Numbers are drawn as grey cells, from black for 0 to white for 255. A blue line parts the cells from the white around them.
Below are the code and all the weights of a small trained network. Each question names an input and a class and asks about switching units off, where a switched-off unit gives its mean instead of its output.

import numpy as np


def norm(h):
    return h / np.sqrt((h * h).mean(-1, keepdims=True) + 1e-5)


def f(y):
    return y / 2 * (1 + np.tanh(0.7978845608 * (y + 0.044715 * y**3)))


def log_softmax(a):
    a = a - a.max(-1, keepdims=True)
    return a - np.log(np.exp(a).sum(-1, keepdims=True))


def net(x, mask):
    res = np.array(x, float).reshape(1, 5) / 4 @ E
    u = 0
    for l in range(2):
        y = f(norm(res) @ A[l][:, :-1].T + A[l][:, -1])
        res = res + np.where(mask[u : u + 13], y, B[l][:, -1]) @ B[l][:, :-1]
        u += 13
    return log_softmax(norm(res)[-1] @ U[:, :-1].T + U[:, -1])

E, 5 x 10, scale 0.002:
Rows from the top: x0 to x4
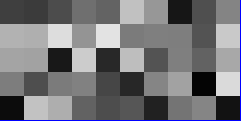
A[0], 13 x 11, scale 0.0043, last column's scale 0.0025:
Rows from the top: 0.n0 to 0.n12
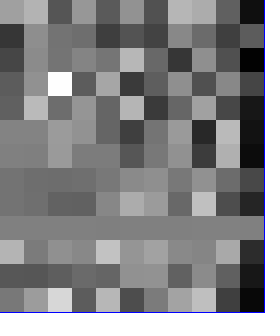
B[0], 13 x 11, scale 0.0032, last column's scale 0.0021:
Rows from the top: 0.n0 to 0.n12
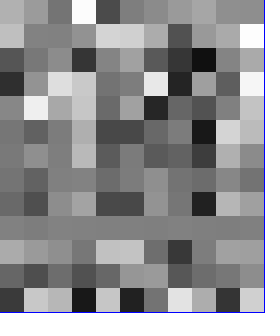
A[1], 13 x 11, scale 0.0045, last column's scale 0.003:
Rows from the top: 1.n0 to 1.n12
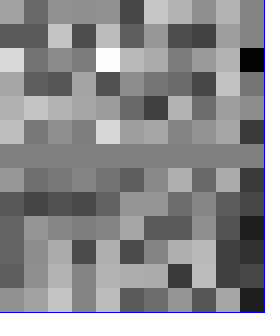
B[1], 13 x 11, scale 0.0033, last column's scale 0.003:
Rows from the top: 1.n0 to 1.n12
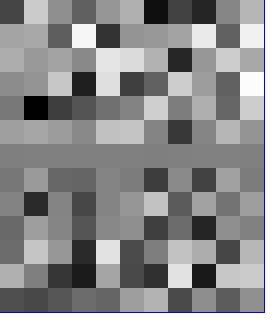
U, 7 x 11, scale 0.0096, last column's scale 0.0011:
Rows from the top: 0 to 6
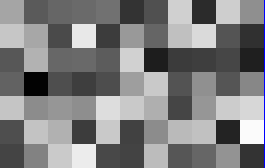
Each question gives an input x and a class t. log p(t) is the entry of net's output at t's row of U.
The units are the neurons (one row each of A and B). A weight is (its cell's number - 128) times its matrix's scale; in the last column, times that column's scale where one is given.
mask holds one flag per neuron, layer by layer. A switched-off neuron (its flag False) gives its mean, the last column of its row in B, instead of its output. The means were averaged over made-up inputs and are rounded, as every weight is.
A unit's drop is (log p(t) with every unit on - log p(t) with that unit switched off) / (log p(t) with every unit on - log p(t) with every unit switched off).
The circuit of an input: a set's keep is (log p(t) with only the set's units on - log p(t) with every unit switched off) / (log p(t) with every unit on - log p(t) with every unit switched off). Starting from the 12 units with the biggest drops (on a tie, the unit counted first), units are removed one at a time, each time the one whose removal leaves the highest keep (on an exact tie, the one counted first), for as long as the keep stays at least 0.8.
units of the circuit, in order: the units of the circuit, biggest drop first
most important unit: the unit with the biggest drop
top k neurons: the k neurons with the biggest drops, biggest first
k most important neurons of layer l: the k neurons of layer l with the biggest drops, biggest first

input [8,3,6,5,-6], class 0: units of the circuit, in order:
[0.n1; 1.n3]
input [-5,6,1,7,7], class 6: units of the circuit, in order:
[0.n3]
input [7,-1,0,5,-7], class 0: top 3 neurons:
[0.n1; 0.n3; 1.n3]
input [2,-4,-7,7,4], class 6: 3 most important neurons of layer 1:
[1.n3; 1.n1; 1.n4]
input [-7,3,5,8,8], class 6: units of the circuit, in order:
[0.n3; 1.n11]
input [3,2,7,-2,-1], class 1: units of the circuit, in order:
[0.n1; 1.n0]
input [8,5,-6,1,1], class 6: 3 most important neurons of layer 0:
[0.n1; 0.n3; 0.n12]
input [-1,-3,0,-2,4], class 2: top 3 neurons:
[0.n4; 1.n3; 0.n2]
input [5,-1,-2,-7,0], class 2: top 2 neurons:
[0.n4; 1.n4]
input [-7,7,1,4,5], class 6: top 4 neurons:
[0.n3; 0.n5; 1.n3; 0.n6]
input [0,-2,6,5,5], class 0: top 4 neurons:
[1.n1; 1.n3; 0.n3; 0.n5]
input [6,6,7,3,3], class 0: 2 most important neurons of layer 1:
[1.n3; 1.n0]
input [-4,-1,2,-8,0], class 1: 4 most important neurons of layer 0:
[0.n0; 0.n4; 0.n3; 0.n8]
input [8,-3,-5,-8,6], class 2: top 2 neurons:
[0.n4; 0.n2]
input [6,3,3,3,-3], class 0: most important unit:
0.n1
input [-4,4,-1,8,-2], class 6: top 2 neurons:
[0.n3; 1.n11]
